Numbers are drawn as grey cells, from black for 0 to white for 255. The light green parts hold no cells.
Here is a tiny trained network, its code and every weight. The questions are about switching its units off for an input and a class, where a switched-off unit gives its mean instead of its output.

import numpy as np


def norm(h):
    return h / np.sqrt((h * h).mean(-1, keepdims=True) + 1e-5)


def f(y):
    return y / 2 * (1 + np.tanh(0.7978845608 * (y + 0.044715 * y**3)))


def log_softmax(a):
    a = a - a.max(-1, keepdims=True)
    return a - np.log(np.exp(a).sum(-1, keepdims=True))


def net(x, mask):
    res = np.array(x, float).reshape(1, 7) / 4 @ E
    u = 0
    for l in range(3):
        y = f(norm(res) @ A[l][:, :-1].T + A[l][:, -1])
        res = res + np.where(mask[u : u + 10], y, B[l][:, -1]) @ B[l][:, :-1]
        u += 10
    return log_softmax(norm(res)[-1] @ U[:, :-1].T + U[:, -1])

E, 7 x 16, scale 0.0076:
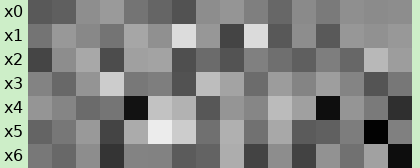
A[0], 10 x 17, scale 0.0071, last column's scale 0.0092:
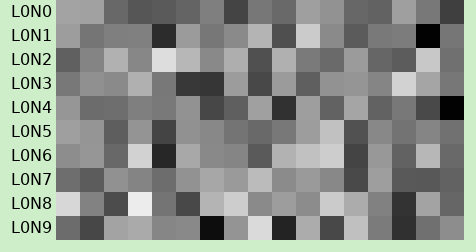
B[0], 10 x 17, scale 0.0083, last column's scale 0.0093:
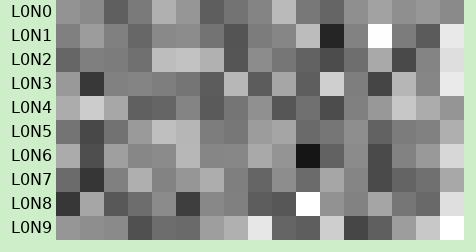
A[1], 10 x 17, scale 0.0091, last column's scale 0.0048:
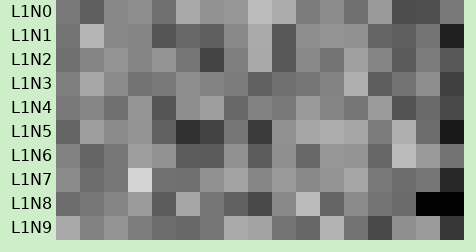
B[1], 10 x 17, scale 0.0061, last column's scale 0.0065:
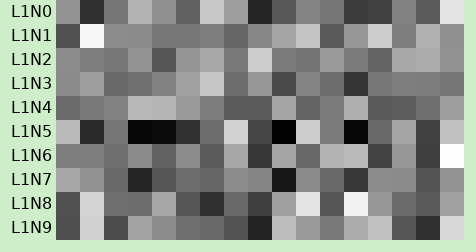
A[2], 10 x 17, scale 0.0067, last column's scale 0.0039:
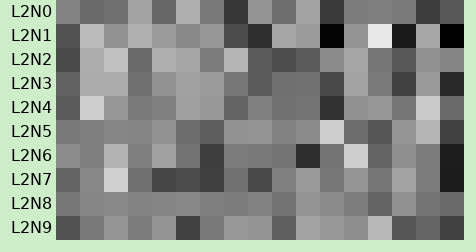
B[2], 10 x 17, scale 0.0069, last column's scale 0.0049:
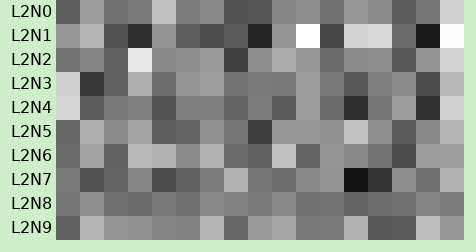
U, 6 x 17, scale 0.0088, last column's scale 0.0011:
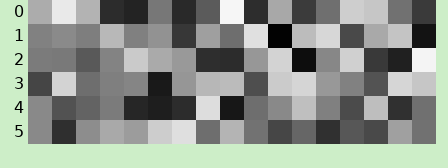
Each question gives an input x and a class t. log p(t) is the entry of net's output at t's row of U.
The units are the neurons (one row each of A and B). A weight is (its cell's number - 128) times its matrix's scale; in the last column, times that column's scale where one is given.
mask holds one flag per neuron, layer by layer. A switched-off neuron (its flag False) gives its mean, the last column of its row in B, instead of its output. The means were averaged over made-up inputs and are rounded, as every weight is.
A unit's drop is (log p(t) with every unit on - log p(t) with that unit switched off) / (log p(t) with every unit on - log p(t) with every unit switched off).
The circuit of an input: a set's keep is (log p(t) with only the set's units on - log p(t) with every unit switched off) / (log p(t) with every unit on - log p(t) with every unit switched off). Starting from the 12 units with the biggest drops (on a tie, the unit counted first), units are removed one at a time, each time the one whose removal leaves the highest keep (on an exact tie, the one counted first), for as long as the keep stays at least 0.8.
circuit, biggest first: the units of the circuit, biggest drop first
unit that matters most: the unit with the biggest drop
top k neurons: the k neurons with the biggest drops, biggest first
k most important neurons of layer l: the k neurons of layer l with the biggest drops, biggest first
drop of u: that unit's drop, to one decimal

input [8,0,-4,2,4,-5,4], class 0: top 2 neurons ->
[L0N1 L1N6]
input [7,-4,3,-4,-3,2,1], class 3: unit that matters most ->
L0N9
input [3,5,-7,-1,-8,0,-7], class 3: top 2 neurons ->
[L0N8 L0N1]
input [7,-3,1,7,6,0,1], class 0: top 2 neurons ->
[L0N9 L0N1]
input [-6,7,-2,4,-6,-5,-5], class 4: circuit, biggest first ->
[L0N8 L0N3]
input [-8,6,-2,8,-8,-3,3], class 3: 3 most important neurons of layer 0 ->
[L0N2 L0N8 L0N6]
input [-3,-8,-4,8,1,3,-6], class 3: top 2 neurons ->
[L0N9 L0N8]
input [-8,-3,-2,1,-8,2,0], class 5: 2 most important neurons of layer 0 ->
[L0N2 L0N3]
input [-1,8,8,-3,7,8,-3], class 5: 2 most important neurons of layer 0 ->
[L0N1 L0N8]
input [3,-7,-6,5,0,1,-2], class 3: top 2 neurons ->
[L0N9 L0N8]
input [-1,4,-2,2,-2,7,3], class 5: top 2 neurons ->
[L0N1 L0N8]
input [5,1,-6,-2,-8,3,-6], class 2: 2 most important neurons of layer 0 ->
[L0N2 L0N9]
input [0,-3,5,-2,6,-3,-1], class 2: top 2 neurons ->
[L0N9 L0N1]
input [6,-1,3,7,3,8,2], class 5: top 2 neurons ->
[L0N9 L0N7]
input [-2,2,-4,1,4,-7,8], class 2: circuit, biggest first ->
[L0N1]
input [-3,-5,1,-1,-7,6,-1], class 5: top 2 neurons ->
[L0N2 L0N8]
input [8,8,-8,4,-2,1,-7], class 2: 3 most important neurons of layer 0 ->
[L0N8 L0N9 L0N2]
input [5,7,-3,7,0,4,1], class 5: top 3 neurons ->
[L0N1 L0N7 L1N9]
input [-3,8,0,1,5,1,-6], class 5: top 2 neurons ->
[L0N6 L0N1]
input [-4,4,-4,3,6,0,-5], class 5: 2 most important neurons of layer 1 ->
[L1N9 L1N0]
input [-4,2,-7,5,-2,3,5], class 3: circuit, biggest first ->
[L0N9]
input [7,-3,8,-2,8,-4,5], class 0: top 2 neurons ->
[L0N2 L1N9]
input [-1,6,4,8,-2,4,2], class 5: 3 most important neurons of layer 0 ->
[L0N1 L0N8 L0N9]
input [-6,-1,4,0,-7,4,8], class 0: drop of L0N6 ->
0.2
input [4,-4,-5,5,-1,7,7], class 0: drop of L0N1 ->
0.1
